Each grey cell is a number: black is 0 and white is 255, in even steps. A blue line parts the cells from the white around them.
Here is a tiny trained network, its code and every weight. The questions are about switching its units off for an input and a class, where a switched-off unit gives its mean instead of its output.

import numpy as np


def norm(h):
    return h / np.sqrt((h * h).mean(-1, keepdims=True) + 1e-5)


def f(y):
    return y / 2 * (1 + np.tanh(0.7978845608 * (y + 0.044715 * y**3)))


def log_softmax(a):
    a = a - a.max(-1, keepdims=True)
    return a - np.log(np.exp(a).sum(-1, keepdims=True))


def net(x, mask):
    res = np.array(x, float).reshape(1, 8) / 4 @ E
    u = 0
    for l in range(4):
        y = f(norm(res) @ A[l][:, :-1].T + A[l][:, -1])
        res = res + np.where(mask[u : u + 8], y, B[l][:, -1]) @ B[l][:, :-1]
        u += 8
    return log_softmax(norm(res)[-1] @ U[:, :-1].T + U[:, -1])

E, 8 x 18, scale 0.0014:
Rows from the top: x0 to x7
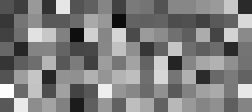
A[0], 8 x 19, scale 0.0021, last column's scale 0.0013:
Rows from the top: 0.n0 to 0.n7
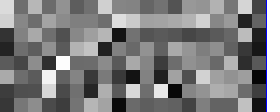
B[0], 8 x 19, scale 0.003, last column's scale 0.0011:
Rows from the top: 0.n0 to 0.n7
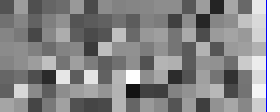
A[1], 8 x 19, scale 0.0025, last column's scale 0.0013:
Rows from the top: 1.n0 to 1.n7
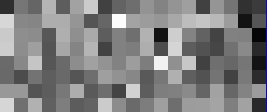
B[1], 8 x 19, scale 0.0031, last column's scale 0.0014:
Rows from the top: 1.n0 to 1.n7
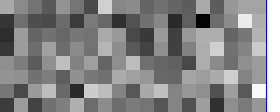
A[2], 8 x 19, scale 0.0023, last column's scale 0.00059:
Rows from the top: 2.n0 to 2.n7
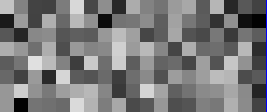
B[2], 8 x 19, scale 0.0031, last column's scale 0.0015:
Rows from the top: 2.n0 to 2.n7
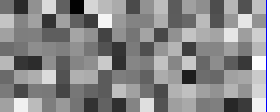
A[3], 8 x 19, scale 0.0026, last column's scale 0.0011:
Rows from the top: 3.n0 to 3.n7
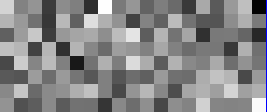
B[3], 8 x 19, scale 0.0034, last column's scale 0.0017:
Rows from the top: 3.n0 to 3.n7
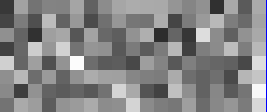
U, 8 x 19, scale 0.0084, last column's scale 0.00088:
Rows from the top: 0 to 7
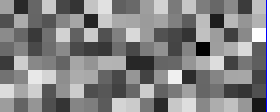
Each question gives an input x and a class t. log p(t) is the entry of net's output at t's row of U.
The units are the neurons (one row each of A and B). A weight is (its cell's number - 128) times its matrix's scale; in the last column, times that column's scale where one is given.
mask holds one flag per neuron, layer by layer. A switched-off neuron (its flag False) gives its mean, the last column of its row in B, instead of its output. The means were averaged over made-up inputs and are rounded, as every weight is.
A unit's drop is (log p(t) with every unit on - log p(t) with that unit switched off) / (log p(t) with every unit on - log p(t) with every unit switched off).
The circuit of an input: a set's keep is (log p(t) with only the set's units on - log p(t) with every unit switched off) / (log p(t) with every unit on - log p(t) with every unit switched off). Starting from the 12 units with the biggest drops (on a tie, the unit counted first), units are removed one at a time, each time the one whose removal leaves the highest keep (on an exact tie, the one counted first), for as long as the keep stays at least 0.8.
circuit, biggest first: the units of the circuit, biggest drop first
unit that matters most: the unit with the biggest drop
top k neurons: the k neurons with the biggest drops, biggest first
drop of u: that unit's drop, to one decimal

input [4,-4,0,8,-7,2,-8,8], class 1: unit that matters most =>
2.n1
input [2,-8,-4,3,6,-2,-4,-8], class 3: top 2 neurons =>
1.n1, 3.n4
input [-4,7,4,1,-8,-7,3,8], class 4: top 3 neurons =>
1.n2, 1.n3, 2.n7
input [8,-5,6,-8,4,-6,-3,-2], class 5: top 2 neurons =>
2.n5, 1.n6
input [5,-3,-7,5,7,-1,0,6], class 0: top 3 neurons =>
2.n0, 1.n3, 1.n2
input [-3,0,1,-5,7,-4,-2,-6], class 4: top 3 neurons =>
0.n6, 3.n4, 2.n2
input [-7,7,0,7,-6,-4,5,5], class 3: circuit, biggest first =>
0.n7, 0.n2
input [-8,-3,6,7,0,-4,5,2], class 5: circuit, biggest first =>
3.n3, 2.n3
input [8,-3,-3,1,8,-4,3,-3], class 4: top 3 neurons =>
0.n6, 3.n3, 2.n3
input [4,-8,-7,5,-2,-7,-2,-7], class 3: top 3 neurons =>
1.n1, 2.n4, 0.n1
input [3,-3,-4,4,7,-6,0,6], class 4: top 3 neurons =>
0.n6, 2.n7, 3.n2
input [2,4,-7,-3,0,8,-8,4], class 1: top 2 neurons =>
2.n1, 0.n5
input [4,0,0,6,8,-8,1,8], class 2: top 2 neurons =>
0.n5, 2.n7
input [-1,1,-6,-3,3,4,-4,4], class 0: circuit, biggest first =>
2.n0
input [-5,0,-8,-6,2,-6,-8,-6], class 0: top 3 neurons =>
2.n0, 0.n0, 1.n7
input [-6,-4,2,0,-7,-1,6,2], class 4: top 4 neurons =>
1.n2, 1.n3, 0.n3, 2.n1
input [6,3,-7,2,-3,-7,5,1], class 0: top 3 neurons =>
2.n0, 1.n4, 3.n2
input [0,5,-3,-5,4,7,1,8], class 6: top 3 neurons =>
3.n4, 0.n5, 1.n1
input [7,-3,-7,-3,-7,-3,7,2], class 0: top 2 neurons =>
2.n0, 0.n6
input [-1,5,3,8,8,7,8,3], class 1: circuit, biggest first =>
0.n0, 3.n0
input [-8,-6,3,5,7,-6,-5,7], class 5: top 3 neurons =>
3.n3, 2.n7, 1.n2
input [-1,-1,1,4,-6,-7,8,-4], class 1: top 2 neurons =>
3.n0, 0.n0
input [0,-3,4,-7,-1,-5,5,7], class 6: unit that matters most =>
3.n4
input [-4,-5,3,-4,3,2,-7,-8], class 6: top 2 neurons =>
2.n7, 0.n0
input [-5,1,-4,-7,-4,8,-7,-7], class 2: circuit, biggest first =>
3.n2, 1.n4
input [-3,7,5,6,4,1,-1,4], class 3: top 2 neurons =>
0.n7, 0.n2
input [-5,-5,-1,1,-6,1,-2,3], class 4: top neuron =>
1.n2
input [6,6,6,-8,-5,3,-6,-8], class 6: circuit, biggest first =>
2.n7, 2.n0
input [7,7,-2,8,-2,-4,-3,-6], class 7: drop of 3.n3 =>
0.3
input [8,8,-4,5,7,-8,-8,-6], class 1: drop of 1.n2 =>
0.2
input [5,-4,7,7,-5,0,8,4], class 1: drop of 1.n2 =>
0.0
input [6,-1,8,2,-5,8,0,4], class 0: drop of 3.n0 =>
-0.1
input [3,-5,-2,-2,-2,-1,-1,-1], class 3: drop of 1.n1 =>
0.2
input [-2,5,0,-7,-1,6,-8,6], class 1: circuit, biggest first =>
2.n1
